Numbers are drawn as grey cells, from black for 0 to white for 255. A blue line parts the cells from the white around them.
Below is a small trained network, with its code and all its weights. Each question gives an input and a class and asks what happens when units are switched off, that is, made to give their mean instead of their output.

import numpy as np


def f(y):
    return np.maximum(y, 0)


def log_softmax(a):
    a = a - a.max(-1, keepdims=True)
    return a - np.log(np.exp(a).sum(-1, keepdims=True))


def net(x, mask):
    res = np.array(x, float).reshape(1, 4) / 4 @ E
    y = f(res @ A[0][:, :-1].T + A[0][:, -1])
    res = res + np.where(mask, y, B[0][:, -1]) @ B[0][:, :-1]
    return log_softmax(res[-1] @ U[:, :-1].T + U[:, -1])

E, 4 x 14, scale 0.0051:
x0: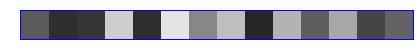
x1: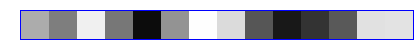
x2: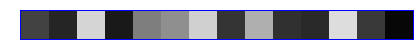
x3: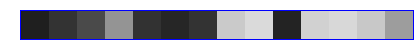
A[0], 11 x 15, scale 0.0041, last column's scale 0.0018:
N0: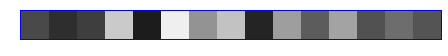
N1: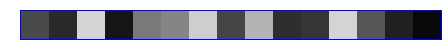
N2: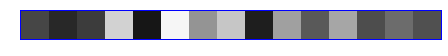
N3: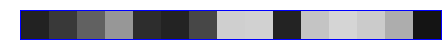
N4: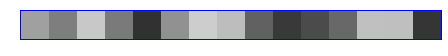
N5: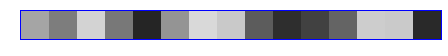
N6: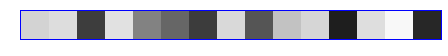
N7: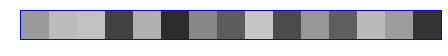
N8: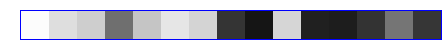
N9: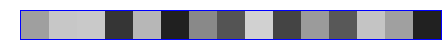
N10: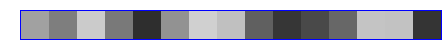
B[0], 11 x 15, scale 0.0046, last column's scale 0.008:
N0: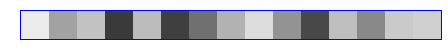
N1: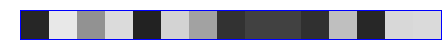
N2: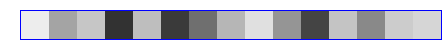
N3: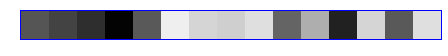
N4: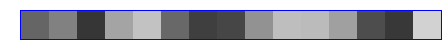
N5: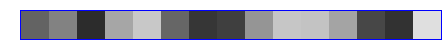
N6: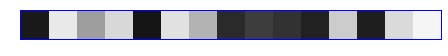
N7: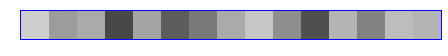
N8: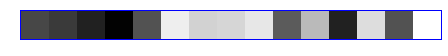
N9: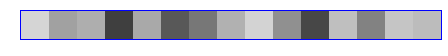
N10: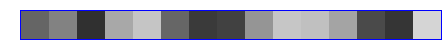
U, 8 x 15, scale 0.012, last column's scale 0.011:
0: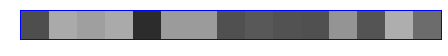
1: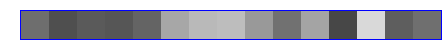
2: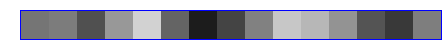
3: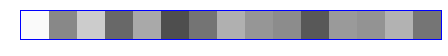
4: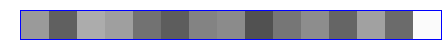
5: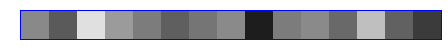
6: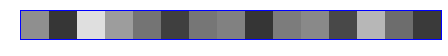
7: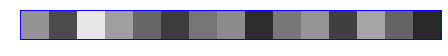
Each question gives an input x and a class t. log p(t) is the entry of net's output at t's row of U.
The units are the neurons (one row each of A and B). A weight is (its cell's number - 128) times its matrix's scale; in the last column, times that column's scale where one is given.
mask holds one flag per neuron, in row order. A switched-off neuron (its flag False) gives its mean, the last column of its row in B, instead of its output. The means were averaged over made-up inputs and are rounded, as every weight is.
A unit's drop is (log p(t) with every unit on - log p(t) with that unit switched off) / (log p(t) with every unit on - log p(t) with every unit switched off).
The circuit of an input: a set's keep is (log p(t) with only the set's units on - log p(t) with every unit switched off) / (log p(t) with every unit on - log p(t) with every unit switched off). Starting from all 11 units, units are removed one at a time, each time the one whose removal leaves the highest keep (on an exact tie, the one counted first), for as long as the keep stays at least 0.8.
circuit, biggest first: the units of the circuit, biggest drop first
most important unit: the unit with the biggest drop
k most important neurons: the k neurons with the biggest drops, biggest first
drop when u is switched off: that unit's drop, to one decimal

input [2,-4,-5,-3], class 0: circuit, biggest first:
N6, N5
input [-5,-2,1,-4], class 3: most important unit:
N3
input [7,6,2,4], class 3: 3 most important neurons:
N2, N0, N8
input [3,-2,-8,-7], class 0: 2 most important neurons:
N6, N3
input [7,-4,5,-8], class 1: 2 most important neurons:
N8, N6
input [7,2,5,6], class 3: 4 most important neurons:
N2, N0, N8, N6
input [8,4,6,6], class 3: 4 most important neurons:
N2, N0, N6, N8
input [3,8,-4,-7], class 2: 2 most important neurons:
N5, N10
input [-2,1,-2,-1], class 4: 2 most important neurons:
N1, N2
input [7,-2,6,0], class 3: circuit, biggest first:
N2, N0
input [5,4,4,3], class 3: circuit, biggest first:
N2, N0
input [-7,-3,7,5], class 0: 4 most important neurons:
N1, N2, N0, N8
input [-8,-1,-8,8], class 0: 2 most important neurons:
N6, N8
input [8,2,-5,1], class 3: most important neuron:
N2
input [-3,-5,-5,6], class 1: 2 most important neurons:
N3, N1
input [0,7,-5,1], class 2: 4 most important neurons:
N5, N10, N4, N1
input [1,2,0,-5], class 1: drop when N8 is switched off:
0.5
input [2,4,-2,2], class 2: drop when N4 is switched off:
0.1
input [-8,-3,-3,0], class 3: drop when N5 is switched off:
0.0
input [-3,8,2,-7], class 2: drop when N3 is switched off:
0.2
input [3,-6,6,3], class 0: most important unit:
N1
